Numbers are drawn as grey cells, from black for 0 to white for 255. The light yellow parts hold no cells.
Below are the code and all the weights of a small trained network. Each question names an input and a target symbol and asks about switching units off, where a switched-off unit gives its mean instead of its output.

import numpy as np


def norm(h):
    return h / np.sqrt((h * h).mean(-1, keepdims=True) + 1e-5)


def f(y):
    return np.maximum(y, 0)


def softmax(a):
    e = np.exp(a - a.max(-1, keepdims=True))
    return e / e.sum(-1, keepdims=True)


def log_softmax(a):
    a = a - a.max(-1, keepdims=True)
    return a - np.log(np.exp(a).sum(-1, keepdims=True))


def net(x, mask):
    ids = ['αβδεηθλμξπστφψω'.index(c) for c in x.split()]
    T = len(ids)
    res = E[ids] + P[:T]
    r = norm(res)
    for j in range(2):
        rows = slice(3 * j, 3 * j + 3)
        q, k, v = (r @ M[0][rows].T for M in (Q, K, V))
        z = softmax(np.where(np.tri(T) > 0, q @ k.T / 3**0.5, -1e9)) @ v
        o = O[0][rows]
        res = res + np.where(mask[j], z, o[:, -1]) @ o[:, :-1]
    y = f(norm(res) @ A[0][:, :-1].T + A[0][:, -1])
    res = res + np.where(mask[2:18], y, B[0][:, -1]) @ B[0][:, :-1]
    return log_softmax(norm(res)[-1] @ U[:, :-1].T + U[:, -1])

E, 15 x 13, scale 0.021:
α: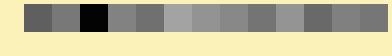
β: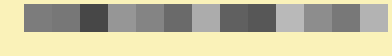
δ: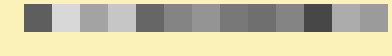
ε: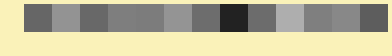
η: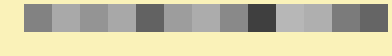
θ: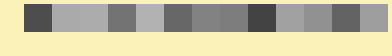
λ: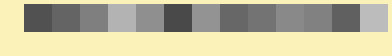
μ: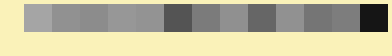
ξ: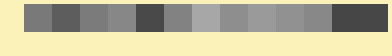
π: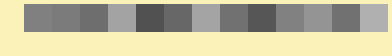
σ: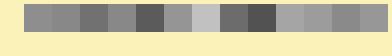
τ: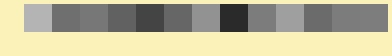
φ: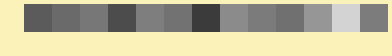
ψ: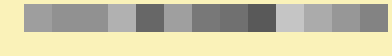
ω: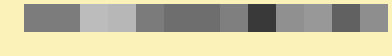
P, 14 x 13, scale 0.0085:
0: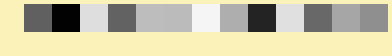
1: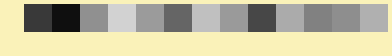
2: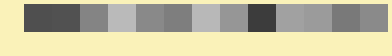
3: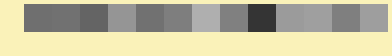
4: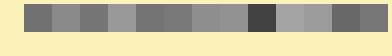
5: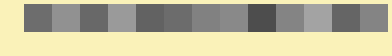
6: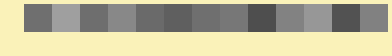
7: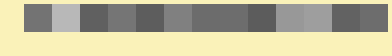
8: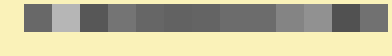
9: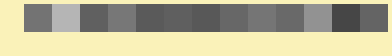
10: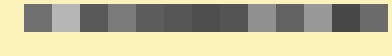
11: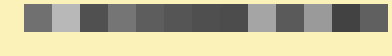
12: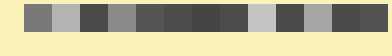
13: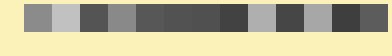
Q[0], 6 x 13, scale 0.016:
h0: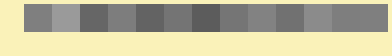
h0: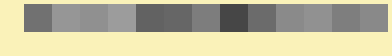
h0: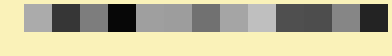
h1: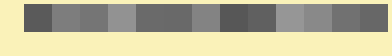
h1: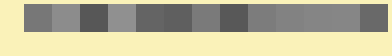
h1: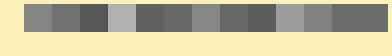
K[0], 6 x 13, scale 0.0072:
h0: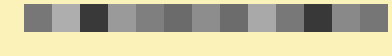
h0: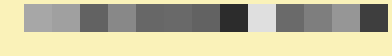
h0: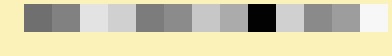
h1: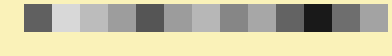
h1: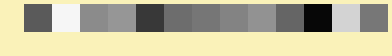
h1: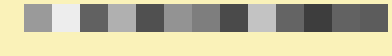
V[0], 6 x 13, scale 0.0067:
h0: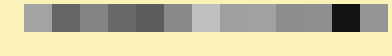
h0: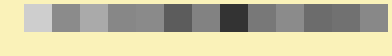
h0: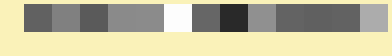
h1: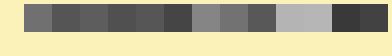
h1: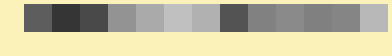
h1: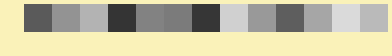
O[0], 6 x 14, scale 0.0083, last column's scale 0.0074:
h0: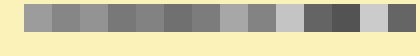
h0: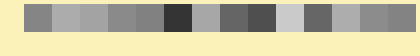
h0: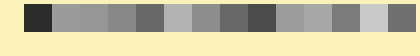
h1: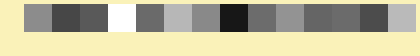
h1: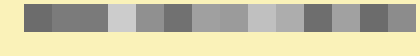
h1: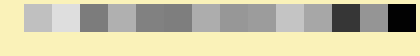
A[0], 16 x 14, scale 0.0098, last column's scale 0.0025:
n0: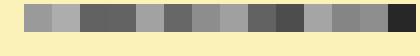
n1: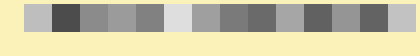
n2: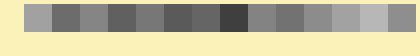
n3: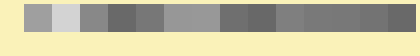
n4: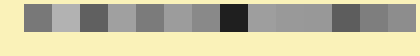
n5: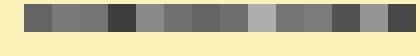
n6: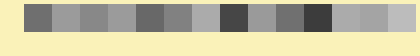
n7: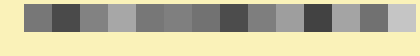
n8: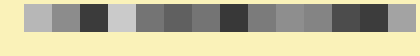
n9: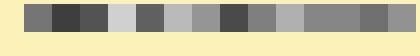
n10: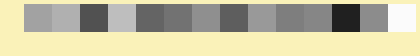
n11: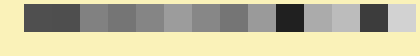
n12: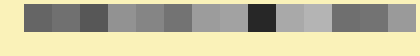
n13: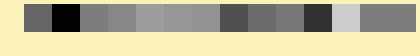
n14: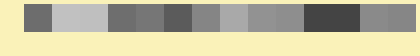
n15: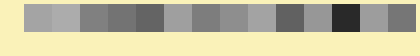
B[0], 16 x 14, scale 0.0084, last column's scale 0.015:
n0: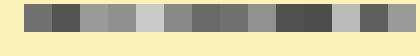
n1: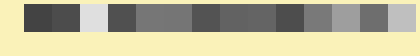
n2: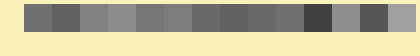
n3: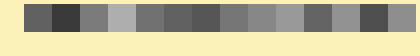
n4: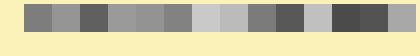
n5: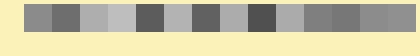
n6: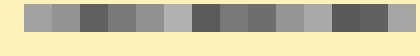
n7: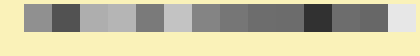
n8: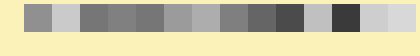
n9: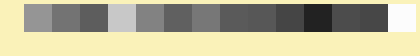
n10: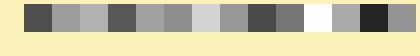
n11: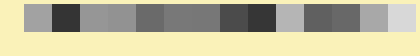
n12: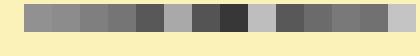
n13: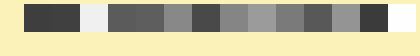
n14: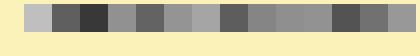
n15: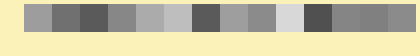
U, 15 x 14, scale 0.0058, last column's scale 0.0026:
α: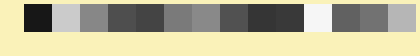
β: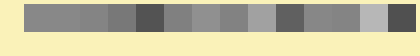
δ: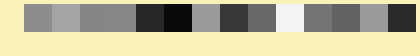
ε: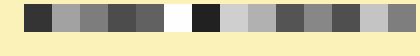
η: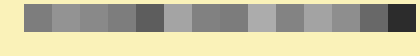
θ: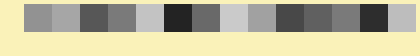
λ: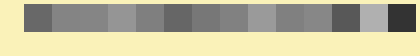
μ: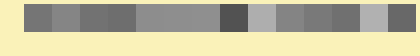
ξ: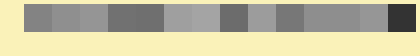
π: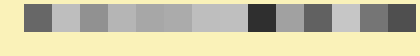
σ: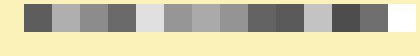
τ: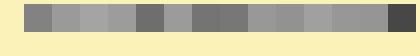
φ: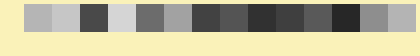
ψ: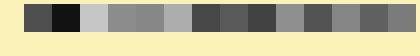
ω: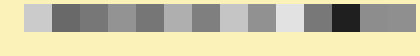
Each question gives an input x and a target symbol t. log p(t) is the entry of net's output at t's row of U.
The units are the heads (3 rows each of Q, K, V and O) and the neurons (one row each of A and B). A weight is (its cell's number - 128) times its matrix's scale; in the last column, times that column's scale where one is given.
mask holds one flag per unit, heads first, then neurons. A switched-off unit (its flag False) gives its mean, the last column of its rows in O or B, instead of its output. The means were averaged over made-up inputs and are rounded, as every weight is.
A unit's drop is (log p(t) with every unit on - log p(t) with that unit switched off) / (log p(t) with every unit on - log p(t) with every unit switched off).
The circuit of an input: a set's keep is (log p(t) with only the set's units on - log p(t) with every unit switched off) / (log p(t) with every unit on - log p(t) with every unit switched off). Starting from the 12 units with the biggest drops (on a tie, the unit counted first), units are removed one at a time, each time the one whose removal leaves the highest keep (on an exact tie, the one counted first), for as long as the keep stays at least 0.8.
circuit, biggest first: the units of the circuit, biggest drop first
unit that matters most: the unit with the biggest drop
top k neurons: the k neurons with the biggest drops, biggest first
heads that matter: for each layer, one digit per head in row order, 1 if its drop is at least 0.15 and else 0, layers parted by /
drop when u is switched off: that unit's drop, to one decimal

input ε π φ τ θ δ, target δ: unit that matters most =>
h0
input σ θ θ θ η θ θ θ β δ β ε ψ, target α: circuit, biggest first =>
[h0 h1 n7]
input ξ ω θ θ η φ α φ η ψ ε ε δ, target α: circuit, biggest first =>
[h0 h1 n7]
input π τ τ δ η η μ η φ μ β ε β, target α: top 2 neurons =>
[n9 n7]
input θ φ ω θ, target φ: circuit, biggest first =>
[h1 n13]
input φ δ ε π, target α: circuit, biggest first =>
[h1 h0 n7]
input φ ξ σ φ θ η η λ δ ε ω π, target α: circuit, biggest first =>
[h0 n7 h1]
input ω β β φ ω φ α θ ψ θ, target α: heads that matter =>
01
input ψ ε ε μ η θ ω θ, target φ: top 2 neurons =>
[n8 n1]
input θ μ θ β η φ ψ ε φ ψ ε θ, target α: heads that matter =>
00
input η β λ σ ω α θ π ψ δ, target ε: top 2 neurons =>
[n9 n11]
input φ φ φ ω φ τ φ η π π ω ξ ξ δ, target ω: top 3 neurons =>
[n14 n9 n15]
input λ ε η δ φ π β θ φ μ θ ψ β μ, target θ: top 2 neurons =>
[n13 n7]
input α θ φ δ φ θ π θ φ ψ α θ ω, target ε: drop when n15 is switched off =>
0.1
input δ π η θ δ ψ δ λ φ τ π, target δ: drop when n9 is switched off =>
0.3
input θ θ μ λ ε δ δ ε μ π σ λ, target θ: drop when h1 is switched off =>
0.9
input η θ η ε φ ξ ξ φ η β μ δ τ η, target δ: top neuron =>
[n13]
